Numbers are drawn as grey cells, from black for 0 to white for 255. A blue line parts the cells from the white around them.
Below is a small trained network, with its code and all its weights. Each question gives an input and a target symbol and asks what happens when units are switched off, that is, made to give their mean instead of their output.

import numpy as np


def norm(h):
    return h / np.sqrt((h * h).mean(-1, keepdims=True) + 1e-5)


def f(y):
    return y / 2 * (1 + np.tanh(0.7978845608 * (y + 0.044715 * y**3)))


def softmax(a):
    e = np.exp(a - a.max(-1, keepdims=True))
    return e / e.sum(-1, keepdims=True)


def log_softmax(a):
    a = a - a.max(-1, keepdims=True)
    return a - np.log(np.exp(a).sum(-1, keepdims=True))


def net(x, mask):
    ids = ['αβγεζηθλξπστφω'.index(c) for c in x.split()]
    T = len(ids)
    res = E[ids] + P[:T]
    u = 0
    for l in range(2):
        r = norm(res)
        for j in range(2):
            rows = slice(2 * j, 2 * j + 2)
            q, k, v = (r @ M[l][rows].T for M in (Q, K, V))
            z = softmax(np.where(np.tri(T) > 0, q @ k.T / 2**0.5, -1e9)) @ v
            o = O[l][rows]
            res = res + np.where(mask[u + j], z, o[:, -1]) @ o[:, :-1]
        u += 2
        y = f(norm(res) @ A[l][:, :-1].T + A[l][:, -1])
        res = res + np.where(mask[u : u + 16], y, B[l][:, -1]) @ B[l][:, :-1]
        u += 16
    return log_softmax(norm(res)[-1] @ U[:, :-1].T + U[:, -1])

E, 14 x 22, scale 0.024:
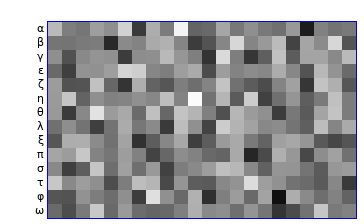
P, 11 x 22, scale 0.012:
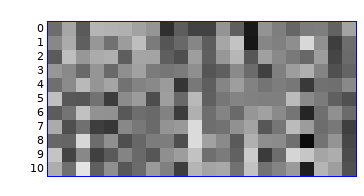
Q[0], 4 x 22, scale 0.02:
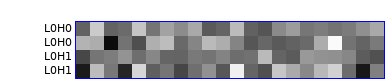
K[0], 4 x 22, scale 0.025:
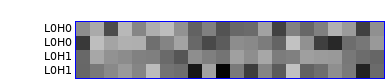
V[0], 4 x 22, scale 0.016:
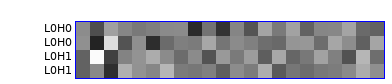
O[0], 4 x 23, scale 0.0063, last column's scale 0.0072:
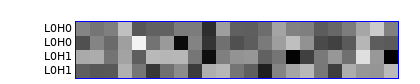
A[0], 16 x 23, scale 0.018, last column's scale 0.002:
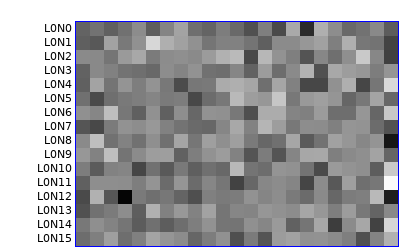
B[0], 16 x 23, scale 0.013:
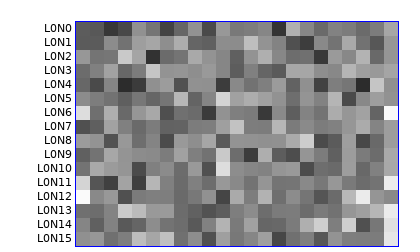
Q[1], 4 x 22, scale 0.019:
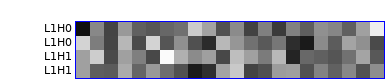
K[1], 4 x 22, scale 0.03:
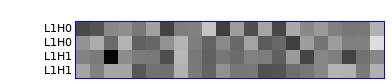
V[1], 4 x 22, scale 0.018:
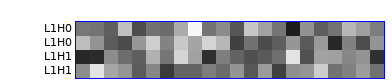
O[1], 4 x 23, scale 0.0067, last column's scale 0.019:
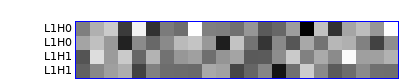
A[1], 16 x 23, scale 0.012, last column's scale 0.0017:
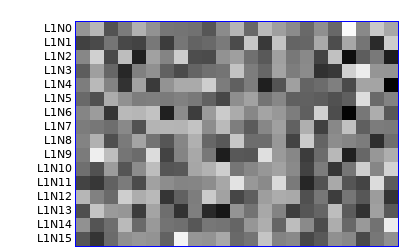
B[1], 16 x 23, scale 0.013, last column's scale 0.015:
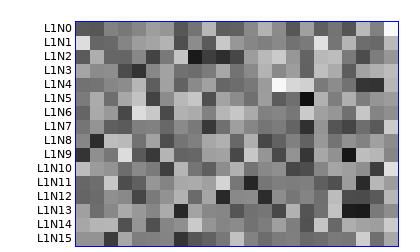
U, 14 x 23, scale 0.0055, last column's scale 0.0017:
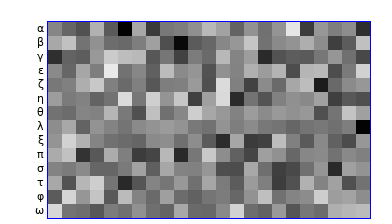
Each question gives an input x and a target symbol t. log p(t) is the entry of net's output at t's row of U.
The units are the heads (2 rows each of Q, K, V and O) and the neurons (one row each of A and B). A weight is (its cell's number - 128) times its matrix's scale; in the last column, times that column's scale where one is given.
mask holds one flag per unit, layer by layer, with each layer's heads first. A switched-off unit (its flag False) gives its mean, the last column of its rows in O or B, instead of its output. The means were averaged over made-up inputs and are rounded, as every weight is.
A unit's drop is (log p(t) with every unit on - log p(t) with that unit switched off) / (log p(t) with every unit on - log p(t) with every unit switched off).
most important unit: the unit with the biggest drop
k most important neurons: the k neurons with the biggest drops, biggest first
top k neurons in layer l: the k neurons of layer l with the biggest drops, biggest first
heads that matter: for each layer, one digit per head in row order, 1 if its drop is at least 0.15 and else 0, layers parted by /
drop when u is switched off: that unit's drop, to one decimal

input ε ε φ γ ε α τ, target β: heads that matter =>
01 / 10
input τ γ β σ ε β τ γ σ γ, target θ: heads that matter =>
10 / 10
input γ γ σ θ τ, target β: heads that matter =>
00 / 10
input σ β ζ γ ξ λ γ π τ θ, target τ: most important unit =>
L0N2
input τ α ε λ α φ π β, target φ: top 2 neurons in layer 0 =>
[L0N3, L0N13]
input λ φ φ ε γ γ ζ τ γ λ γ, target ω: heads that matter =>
11 / 11
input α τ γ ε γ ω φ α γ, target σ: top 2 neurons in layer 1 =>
[L1N11, L1N15]
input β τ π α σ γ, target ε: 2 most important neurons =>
[L1N4, L0N11]
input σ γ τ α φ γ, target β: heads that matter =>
10 / 10
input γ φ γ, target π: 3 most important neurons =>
[L1N7, L1N15, L1N0]
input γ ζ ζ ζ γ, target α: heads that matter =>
11 / 10
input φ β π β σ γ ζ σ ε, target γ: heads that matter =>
00 / 00
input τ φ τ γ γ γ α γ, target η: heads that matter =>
10 / 10
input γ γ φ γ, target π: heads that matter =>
11 / 10
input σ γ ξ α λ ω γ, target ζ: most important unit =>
L0H0
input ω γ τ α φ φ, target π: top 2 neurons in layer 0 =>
[L0N0, L0N11]
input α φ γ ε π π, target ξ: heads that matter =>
00 / 01
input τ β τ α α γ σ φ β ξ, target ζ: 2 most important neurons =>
[L1N9, L1N13]
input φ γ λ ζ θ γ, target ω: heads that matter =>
10 / 11
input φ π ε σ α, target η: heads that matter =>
10 / 00
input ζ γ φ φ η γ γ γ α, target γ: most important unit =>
L0H1
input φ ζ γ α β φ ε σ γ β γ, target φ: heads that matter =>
10 / 11
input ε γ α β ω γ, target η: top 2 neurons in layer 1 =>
[L1N8, L1N7]
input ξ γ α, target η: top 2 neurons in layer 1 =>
[L1N12, L1N10]
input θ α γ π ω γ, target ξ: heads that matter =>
10 / 11
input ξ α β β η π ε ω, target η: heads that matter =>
10 / 00
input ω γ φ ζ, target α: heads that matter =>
01 / 00
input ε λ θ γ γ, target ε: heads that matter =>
00 / 00
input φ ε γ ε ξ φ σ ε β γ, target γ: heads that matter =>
11 / 11
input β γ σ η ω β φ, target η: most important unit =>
L0H0
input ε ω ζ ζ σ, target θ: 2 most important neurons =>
[L0N5, L1N6]
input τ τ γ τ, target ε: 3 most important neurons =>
[L0N15, L1N7, L1N15]
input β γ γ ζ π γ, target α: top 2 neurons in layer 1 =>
[L1N14, L1N15]
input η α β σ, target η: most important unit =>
L0H0
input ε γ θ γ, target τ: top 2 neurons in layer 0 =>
[L0N2, L0N14]
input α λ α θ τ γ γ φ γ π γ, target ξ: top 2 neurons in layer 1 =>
[L1N14, L1N7]
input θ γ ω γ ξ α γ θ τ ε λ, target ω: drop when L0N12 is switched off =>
0.5
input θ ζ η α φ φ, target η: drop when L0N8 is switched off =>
0.2
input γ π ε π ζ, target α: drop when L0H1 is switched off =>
0.2
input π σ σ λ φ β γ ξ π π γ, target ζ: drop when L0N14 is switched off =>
0.1
